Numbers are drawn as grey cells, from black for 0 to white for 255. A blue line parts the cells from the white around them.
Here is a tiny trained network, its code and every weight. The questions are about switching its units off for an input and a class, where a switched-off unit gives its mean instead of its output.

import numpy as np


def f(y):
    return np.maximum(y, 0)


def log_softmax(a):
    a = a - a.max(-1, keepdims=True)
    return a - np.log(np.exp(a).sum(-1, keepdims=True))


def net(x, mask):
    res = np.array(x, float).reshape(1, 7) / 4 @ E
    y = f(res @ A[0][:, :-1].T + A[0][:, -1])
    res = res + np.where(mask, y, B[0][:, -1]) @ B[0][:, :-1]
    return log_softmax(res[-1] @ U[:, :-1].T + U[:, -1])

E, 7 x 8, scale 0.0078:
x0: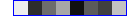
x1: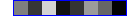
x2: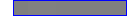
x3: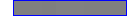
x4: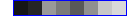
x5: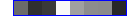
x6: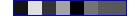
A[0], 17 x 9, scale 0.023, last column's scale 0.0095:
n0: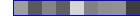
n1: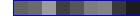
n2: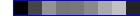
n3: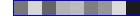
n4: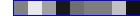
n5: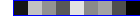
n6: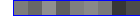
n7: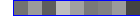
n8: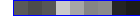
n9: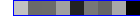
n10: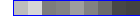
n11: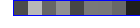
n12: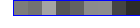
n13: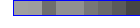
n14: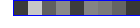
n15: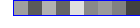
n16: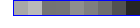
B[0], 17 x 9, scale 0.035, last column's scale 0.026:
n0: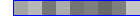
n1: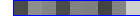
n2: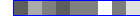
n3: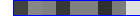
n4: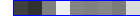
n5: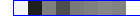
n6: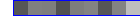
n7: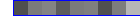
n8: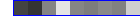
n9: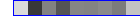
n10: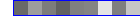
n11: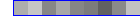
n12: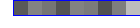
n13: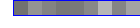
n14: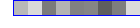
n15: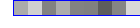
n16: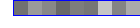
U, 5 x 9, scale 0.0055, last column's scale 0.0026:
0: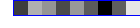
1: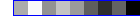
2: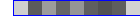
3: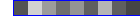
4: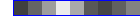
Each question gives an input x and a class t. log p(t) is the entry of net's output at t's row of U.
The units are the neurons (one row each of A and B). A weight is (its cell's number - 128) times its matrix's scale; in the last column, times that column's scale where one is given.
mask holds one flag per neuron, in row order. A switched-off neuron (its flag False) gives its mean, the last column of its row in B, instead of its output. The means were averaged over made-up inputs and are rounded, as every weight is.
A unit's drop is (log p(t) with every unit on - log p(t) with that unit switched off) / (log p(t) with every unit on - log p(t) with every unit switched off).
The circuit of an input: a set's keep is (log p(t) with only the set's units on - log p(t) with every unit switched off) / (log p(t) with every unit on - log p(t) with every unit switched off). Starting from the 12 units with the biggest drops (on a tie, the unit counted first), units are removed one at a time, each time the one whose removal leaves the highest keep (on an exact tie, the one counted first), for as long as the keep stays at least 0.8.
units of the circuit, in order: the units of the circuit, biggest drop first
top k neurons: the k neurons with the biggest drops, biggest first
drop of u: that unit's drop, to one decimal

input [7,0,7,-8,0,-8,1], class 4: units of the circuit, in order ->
[n4]
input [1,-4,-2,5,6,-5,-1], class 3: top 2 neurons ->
[n2; n8]
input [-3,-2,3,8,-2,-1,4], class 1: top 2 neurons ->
[n14; n9]
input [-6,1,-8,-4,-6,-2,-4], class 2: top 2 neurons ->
[n5; n2]
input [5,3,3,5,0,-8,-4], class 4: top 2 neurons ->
[n4; n5]
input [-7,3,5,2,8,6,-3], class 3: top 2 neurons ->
[n2; n9]
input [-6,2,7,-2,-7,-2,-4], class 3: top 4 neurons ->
[n10; n16; n9; n13]
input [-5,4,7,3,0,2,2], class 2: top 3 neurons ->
[n5; n3; n7]
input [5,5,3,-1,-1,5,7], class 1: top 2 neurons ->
[n14; n5]
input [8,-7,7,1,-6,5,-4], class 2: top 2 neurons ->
[n9; n1]
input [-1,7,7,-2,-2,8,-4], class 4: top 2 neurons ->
[n8; n3]
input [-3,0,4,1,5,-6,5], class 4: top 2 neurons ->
[n4; n15]
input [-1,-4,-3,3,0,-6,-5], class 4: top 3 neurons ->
[n4; n14; n11]
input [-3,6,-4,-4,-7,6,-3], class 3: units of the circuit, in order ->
[n10]
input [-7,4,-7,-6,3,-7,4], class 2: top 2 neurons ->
[n5; n8]
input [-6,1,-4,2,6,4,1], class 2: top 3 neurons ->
[n5; n10; n16]
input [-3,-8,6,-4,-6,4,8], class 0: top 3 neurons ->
[n3; n7; n15]
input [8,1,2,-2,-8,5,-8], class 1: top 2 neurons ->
[n5; n15]
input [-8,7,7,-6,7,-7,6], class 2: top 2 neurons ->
[n5; n3]
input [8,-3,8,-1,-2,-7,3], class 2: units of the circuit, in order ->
[n9]
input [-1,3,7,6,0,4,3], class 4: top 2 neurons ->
[n8; n3]
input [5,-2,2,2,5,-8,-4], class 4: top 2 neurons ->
[n4; n5]
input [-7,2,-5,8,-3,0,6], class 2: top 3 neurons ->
[n5; n15; n0]
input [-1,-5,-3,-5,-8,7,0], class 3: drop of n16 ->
0.1
